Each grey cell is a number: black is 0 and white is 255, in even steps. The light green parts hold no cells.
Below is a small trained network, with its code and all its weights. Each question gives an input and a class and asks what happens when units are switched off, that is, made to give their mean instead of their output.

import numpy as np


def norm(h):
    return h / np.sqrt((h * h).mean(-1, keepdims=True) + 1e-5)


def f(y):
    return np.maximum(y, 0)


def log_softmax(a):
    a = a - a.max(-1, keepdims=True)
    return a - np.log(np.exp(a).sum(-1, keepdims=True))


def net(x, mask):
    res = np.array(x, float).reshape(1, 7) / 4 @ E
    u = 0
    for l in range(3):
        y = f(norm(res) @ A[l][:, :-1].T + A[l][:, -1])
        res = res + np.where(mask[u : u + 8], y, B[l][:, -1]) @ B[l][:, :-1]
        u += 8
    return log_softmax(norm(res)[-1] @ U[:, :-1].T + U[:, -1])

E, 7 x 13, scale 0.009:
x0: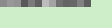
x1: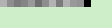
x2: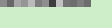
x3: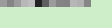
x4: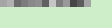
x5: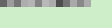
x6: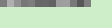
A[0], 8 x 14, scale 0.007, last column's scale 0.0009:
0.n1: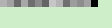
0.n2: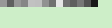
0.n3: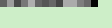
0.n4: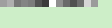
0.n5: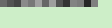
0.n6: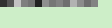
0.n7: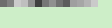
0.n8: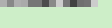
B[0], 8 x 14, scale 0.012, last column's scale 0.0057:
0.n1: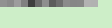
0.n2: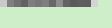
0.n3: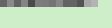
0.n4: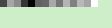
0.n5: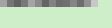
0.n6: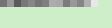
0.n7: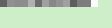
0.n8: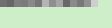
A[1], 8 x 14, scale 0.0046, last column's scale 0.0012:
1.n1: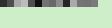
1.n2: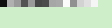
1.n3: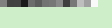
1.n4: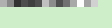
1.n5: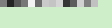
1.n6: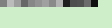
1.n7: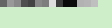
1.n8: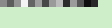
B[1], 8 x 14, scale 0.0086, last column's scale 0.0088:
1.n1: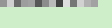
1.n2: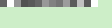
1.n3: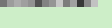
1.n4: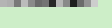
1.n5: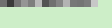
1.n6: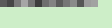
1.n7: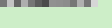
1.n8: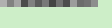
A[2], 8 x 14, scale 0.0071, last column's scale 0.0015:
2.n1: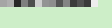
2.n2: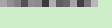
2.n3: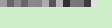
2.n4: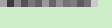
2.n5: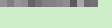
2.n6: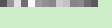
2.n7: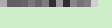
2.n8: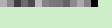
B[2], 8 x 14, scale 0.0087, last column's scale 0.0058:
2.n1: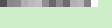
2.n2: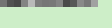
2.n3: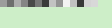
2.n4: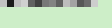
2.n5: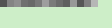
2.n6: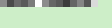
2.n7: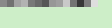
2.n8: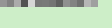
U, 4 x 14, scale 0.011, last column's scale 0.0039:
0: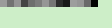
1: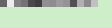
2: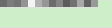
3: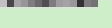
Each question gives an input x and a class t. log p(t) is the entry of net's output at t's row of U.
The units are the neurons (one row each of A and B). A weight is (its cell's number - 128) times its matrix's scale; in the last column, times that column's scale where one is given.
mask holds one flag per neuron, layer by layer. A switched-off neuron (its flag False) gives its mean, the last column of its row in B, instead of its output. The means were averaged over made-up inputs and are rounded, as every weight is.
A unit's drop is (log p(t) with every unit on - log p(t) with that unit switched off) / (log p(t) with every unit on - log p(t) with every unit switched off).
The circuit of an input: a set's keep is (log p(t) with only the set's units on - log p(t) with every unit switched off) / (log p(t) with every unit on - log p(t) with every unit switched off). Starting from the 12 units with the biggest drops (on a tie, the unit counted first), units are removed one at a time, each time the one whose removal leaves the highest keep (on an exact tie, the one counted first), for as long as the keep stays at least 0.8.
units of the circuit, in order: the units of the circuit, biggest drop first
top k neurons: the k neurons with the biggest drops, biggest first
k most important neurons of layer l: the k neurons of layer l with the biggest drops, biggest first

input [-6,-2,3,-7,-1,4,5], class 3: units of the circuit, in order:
(0.n4 1.n2)
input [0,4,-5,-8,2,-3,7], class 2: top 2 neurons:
(0.n4 2.n1)
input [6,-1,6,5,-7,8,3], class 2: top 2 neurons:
(0.n4 2.n6)
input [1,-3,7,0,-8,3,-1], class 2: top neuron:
(1.n1)
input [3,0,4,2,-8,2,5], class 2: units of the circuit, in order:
(0.n4 2.n6)
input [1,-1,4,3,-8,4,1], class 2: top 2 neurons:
(0.n4 2.n6)
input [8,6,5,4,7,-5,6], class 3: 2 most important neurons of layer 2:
(2.n4 2.n3)
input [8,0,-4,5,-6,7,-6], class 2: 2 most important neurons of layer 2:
(2.n6 2.n3)
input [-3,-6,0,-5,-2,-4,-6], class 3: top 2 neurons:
(0.n4 1.n2)
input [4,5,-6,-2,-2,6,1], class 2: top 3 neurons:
(0.n4 2.n1 1.n2)
